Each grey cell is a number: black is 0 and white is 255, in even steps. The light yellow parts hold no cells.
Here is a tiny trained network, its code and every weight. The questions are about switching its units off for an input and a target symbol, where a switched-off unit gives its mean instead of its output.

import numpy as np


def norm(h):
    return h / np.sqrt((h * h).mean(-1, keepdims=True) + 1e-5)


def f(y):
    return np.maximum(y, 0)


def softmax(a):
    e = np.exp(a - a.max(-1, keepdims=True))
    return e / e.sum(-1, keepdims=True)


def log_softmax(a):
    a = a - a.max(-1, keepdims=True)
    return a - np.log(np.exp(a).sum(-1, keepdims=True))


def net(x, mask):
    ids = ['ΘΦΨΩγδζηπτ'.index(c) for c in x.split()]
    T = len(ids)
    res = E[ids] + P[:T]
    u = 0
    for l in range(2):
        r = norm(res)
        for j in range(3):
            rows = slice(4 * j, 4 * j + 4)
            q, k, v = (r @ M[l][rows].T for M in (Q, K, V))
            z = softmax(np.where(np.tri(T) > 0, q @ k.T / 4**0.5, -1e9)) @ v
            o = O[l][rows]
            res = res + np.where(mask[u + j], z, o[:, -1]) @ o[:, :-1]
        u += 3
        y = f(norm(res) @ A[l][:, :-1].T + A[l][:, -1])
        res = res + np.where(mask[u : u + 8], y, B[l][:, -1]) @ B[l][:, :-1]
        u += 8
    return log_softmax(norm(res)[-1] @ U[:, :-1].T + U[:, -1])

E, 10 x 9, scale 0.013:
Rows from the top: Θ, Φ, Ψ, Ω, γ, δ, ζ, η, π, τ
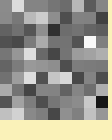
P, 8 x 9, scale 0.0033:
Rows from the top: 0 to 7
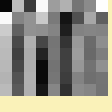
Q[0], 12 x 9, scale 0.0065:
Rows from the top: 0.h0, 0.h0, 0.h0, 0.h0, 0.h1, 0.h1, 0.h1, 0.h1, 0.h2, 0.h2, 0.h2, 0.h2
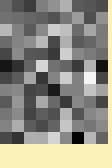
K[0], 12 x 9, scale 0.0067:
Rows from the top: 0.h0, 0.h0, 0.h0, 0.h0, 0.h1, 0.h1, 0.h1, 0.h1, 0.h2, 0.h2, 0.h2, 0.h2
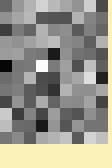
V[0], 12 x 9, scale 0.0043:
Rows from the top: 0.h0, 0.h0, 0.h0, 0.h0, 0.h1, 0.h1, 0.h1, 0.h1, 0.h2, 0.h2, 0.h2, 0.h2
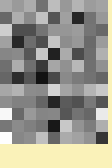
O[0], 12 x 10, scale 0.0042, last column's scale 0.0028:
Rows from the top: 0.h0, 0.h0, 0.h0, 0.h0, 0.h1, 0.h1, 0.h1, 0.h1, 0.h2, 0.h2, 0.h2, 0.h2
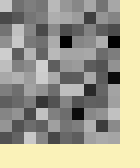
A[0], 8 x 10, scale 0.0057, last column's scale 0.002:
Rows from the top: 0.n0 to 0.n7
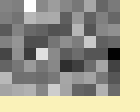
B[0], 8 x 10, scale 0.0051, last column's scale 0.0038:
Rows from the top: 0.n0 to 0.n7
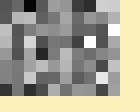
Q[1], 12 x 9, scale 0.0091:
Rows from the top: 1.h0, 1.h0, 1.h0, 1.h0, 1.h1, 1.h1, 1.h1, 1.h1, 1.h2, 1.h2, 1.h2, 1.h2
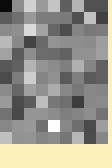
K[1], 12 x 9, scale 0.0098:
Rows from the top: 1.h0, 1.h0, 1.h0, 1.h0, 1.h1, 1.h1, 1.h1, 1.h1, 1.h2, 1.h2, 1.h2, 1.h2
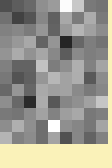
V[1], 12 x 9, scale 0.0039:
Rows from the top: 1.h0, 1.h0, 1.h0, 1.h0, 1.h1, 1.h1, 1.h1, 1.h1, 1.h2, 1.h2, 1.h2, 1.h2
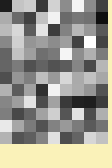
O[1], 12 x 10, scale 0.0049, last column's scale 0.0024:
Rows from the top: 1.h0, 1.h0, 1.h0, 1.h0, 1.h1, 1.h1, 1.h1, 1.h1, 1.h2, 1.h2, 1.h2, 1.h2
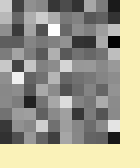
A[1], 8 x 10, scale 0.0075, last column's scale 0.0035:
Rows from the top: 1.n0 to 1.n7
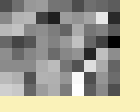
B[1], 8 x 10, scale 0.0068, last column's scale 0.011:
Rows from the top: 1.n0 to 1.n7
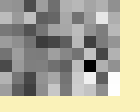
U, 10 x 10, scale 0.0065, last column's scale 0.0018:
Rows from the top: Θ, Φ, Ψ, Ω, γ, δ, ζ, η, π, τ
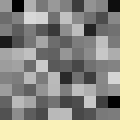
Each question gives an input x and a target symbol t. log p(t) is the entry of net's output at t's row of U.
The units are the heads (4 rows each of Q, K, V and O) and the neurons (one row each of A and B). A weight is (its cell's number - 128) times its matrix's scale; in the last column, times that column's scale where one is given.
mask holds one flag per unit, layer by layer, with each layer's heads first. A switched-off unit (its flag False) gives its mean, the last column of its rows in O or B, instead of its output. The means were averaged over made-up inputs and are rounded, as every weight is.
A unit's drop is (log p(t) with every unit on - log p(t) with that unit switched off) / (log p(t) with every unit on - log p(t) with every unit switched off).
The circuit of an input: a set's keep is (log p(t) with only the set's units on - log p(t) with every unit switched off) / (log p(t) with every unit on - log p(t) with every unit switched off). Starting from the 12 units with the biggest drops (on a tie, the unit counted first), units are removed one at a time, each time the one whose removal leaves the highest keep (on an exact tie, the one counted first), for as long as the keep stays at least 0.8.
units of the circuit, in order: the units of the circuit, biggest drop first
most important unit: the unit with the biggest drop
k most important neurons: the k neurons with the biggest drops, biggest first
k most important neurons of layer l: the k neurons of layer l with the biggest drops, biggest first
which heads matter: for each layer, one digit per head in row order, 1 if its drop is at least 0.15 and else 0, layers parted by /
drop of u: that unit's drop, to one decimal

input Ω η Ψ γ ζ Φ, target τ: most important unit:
0.n0
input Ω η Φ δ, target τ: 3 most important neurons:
1.n6, 1.n7, 0.n1
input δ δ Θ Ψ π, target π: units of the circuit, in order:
1.n7, 1.n6, 0.h1
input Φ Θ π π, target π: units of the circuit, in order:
0.h1, 1.n7, 1.n6
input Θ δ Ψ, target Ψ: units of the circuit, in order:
1.n6, 1.n7
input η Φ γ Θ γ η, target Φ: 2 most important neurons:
0.n0, 1.n7
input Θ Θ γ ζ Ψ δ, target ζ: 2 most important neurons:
1.n6, 1.n7
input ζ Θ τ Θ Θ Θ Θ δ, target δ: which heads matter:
000 / 100
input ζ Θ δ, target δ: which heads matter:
000 / 110
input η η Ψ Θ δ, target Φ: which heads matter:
000 / 001
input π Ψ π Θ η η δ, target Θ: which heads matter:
001 / 110
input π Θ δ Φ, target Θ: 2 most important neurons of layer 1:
1.n6, 1.n7
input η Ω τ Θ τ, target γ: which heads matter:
000 / 000
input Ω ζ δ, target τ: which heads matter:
011 / 101
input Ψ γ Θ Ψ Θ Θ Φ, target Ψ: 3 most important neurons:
1.n6, 1.n7, 1.n3
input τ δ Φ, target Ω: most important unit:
1.n6
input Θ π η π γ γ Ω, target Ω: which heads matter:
010 / 000
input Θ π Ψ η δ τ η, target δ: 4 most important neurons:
1.n7, 1.n6, 0.n1, 1.n2
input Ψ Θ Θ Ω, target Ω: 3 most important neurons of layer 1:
1.n5, 1.n6, 1.n7
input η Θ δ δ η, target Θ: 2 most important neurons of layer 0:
0.n5, 0.n7
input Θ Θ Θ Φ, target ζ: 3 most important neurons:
1.n6, 1.n7, 1.n5
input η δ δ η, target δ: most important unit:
1.h2
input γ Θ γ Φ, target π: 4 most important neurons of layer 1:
1.n7, 1.n6, 1.n2, 1.n1
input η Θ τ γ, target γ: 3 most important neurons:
1.n1, 1.n7, 1.n6
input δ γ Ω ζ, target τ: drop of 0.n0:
0.2
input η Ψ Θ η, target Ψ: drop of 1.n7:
0.3
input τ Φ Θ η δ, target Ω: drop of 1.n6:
0.4
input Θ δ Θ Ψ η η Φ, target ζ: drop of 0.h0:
0.1
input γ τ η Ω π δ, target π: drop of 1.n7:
0.4
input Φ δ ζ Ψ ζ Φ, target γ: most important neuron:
0.n1
